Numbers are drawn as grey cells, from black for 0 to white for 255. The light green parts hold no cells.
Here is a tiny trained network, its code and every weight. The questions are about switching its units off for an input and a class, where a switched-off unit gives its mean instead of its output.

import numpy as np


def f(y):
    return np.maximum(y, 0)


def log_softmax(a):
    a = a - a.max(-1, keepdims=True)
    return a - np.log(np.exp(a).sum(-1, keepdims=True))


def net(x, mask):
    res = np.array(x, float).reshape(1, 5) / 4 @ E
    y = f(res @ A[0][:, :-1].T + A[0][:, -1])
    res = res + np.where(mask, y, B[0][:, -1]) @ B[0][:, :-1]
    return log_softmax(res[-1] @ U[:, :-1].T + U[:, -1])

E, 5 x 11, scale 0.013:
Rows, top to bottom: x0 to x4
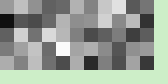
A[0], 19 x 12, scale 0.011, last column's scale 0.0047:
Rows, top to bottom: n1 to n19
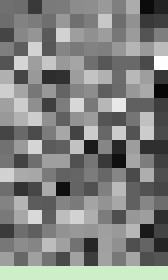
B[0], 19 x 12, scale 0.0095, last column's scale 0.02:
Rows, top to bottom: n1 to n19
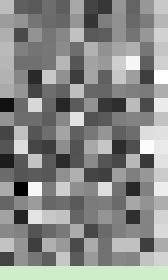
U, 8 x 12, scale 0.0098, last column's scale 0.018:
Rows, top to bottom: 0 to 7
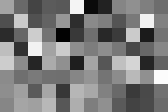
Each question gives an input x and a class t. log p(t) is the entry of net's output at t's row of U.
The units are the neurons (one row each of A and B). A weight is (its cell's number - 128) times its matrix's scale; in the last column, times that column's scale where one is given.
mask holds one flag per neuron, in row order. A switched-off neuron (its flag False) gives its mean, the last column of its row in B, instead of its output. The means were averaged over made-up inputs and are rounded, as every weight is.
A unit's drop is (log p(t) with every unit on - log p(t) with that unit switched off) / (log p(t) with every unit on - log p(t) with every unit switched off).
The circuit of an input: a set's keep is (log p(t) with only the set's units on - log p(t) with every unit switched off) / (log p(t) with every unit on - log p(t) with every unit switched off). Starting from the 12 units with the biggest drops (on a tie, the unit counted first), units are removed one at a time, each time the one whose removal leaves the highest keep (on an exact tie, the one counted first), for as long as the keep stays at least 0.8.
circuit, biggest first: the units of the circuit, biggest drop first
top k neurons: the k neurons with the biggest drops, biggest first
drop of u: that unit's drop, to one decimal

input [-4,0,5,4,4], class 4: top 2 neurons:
[n5 n8]
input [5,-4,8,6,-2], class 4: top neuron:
[n5]
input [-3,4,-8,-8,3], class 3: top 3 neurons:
[n14 n5 n18]
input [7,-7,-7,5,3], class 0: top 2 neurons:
[n9 n13]
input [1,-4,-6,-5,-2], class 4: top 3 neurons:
[n6 n16 n3]
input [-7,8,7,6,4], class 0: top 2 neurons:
[n3 n8]
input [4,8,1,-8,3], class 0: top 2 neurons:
[n1 n17]
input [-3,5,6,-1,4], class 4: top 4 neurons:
[n5 n18 n9 n13]
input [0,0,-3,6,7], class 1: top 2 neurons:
[n11 n14]
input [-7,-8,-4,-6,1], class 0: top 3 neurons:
[n8 n7 n13]
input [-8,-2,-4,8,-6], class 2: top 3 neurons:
[n12 n14 n11]
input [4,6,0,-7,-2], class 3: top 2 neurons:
[n14 n13]
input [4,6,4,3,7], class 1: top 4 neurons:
[n11 n19 n9 n13]
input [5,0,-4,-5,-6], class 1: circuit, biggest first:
[n10]
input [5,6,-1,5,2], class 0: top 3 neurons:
[n3 n14 n12]
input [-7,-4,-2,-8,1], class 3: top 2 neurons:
[n14 n8]
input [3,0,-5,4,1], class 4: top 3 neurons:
[n14 n6 n12]
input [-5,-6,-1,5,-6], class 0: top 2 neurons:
[n9 n11]
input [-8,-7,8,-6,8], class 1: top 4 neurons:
[n11 n8 n6 n19]
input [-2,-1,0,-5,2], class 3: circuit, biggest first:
[n14]
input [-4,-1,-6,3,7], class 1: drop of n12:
0.0
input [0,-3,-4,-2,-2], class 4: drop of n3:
0.1
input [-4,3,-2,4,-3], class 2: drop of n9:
0.2
